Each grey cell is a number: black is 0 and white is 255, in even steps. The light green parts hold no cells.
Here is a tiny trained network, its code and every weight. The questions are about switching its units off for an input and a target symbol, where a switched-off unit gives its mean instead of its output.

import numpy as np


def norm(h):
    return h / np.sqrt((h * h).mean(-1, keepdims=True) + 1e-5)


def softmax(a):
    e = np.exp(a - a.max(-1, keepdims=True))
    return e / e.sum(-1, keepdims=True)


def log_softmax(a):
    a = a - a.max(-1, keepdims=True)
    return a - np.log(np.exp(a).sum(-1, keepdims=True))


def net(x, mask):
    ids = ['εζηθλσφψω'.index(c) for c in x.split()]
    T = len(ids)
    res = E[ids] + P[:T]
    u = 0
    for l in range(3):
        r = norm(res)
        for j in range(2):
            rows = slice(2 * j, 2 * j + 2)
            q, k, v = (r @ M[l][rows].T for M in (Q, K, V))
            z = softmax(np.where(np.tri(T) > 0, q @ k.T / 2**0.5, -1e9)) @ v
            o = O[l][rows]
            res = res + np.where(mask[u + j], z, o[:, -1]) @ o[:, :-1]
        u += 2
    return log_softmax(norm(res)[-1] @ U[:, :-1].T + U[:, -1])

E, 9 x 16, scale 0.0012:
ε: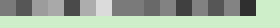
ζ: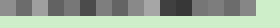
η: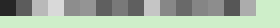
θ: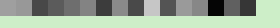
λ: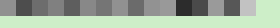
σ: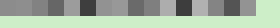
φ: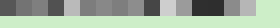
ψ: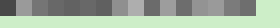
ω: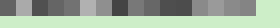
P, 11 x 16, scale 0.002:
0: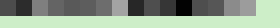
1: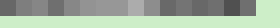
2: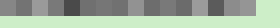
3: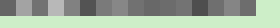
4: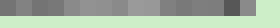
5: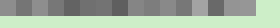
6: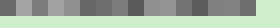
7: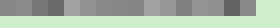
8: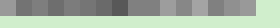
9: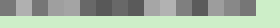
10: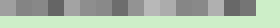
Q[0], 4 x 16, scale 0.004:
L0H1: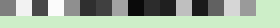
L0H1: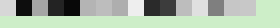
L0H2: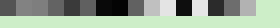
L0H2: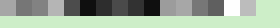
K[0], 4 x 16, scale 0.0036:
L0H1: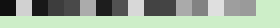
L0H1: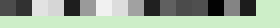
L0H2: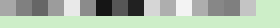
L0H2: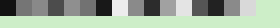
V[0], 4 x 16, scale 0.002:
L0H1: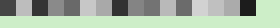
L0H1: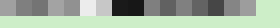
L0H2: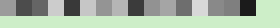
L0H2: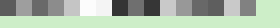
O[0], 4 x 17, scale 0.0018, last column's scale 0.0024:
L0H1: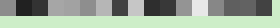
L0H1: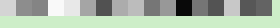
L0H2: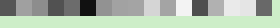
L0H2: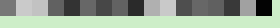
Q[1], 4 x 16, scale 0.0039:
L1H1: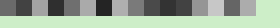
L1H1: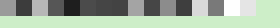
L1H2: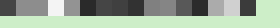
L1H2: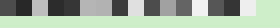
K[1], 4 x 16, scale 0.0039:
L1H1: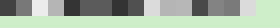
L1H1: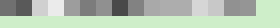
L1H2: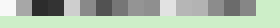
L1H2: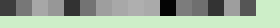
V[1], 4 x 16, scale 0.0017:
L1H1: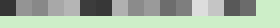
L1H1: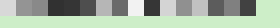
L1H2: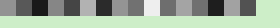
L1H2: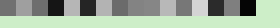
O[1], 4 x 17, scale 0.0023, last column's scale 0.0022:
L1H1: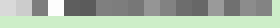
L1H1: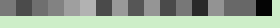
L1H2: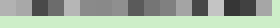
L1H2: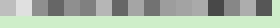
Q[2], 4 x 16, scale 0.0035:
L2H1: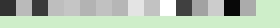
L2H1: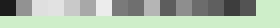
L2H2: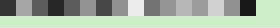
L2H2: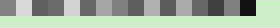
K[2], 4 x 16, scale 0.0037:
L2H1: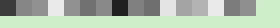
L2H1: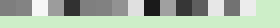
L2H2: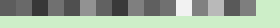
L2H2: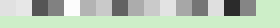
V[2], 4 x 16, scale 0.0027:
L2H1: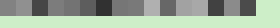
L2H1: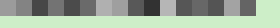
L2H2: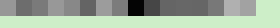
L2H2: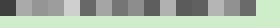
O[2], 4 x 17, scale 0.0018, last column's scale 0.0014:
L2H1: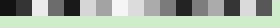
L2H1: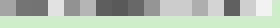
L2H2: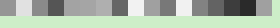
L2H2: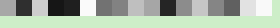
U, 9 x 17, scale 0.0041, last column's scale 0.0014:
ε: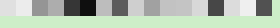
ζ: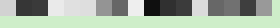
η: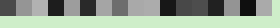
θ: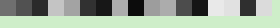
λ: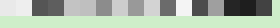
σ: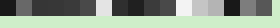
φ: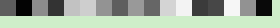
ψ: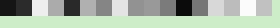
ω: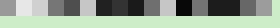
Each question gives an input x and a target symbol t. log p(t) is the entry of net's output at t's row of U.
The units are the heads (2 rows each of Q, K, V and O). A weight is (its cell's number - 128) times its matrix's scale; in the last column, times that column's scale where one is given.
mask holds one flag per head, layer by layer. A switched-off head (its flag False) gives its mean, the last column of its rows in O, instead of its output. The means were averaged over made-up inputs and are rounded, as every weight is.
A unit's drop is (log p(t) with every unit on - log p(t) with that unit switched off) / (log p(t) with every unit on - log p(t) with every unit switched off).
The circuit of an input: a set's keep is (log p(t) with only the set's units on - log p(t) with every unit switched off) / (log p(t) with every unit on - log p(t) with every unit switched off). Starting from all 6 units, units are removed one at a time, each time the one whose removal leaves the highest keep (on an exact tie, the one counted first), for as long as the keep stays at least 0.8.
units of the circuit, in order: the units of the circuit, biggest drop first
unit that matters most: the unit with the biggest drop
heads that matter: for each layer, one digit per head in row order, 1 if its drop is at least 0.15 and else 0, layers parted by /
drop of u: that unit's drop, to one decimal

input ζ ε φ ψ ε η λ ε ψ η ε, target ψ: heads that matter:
11 / 10 / 01
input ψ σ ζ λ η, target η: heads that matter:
00 / 00 / 10
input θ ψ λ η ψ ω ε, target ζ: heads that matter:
10 / 00 / 00
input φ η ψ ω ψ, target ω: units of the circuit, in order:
[L0H2]
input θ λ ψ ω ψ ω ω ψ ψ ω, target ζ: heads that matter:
10 / 00 / 00
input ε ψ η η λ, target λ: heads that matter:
00 / 10 / 01
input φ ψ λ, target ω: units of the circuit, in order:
[L0H2 L0H1]
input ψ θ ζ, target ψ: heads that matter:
10 / 00 / 10
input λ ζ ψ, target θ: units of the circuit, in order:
[L1H1 L2H2]
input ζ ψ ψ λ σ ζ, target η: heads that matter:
11 / 10 / 01
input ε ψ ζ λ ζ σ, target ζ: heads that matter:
01 / 10 / 00
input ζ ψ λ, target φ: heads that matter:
11 / 10 / 01
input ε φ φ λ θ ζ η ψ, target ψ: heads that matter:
10 / 00 / 01
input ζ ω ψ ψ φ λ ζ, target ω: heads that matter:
01 / 00 / 00
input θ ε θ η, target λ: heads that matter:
00 / 01 / 00
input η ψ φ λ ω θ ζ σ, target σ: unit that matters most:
L0H1
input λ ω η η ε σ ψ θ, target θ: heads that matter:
00 / 00 / 01
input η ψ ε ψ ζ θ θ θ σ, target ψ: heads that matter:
00 / 00 / 10
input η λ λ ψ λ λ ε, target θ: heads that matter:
00 / 01 / 10
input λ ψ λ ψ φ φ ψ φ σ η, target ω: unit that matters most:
L0H2
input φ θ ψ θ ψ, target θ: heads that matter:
10 / 00 / 01
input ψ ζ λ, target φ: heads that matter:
11 / 10 / 00
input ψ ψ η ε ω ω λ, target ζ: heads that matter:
10 / 00 / 00
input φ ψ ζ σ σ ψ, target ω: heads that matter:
11 / 10 / 00
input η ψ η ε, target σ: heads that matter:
10 / 00 / 00
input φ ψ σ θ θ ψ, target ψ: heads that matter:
00 / 00 / 10
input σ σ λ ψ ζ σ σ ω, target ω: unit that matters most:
L0H2
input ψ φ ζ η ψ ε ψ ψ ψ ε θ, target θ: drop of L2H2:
1.0
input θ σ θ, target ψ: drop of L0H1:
0.0
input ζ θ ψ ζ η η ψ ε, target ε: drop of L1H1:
0.1
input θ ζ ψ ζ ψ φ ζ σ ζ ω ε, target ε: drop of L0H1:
0.1
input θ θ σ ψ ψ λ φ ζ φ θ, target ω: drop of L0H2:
0.5
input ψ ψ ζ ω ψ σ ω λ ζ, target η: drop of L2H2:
0.3
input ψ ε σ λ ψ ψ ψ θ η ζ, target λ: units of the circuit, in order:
[L1H2]
